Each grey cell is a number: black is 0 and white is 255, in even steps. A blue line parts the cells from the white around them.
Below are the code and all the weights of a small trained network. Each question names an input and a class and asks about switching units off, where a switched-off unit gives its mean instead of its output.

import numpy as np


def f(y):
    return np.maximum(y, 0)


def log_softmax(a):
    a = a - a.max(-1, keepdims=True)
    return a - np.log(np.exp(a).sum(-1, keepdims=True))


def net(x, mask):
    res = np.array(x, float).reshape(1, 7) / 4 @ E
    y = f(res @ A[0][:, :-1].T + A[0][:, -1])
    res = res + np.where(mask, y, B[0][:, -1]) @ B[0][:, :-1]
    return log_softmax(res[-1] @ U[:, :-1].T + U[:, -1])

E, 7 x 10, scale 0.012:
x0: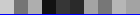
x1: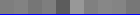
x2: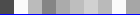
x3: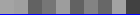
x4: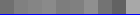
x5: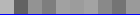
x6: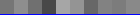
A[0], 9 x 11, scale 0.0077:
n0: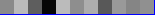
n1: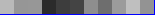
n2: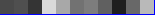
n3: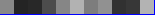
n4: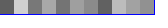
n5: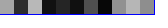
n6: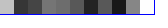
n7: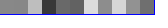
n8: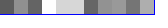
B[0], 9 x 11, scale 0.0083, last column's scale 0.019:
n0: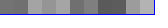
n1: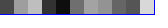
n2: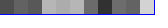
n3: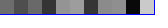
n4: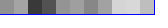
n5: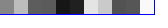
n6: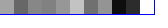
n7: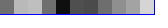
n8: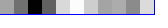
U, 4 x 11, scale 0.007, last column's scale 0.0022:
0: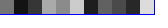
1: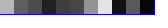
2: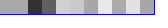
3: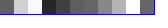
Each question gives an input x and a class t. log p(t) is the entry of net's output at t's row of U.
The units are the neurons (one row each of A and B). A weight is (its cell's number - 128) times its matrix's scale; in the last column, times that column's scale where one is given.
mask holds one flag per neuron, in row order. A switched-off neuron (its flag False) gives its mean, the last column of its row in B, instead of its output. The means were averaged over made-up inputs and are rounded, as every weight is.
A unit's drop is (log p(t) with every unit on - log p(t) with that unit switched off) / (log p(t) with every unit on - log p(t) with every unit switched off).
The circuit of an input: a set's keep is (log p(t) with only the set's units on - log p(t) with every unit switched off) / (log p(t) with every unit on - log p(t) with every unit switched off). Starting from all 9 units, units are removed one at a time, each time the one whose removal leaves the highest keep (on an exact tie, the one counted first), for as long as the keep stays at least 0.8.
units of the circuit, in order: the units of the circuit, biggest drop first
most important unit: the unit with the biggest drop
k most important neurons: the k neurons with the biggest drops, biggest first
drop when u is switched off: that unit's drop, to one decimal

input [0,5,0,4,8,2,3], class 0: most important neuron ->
(n5)
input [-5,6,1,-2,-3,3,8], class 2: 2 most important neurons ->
(n8, n6)
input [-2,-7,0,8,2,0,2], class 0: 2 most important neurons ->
(n5, n4)
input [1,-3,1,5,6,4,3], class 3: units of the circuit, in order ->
(n8, n6)
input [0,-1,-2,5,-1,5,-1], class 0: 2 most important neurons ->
(n5, n1)
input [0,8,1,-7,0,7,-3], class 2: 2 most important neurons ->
(n5, n1)
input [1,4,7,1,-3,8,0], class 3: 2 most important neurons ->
(n7, n6)
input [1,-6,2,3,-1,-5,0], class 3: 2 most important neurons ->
(n8, n6)
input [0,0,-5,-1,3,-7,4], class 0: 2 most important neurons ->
(n2, n1)
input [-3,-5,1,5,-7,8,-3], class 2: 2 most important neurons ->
(n6, n8)
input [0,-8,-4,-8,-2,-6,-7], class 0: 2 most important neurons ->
(n2, n1)
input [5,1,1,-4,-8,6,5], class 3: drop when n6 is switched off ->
0.2
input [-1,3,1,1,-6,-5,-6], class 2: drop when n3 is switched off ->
0.1
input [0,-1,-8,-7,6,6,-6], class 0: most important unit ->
n2
